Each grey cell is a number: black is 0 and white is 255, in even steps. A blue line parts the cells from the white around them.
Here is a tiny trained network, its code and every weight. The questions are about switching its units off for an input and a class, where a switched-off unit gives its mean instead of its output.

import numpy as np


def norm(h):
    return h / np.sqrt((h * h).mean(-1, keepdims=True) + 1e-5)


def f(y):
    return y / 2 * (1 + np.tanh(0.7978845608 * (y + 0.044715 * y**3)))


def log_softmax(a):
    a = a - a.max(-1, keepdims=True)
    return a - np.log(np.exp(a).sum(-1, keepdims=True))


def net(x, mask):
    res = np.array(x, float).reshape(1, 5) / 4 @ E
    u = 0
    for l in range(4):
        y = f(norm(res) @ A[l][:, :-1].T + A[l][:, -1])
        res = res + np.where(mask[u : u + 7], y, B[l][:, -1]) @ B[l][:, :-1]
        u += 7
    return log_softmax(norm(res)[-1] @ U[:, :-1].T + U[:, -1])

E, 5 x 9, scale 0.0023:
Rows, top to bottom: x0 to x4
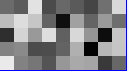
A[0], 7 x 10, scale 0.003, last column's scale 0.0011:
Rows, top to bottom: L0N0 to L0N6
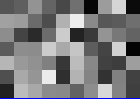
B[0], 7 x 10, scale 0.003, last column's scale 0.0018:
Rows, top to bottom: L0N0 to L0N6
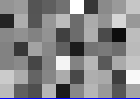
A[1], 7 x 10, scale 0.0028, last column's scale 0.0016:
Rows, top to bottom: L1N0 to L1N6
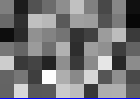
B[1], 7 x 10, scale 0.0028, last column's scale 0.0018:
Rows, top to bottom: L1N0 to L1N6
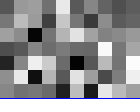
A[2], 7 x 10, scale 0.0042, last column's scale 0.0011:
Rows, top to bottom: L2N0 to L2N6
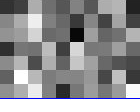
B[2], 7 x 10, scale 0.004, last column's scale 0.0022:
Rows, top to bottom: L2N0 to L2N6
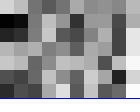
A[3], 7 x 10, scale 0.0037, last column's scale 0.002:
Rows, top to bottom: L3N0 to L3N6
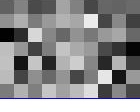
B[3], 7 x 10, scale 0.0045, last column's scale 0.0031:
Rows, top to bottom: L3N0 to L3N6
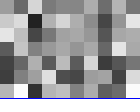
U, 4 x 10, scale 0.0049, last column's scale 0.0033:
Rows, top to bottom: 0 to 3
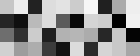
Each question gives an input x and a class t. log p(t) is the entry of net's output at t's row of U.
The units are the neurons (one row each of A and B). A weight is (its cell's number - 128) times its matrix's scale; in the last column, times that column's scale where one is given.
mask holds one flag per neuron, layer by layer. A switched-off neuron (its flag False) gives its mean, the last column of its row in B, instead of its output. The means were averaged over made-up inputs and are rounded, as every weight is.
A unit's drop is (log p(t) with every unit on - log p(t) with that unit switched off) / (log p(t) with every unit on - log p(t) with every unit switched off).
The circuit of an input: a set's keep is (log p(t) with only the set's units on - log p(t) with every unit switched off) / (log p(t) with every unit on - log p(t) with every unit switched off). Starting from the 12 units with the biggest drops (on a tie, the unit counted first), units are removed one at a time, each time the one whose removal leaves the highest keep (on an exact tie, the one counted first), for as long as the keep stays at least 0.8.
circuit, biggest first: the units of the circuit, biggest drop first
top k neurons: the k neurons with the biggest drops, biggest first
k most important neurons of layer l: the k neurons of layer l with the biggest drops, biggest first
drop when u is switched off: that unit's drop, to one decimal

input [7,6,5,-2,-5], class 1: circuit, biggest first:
L2N1
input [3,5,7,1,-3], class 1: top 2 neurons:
L2N5, L2N1
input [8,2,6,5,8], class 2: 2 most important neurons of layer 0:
L0N2, L0N0
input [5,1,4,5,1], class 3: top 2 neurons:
L0N0, L1N6
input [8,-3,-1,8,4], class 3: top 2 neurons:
L0N0, L1N6
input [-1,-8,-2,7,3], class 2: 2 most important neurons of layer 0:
L0N5, L0N6
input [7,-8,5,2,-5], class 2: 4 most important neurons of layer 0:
L0N3, L0N4, L0N1, L0N0
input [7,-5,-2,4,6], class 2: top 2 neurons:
L3N4, L0N5
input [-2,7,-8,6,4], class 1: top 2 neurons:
L1N4, L3N5
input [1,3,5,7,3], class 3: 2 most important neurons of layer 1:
L1N6, L1N5
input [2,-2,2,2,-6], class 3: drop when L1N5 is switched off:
0.1
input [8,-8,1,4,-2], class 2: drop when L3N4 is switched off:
0.6
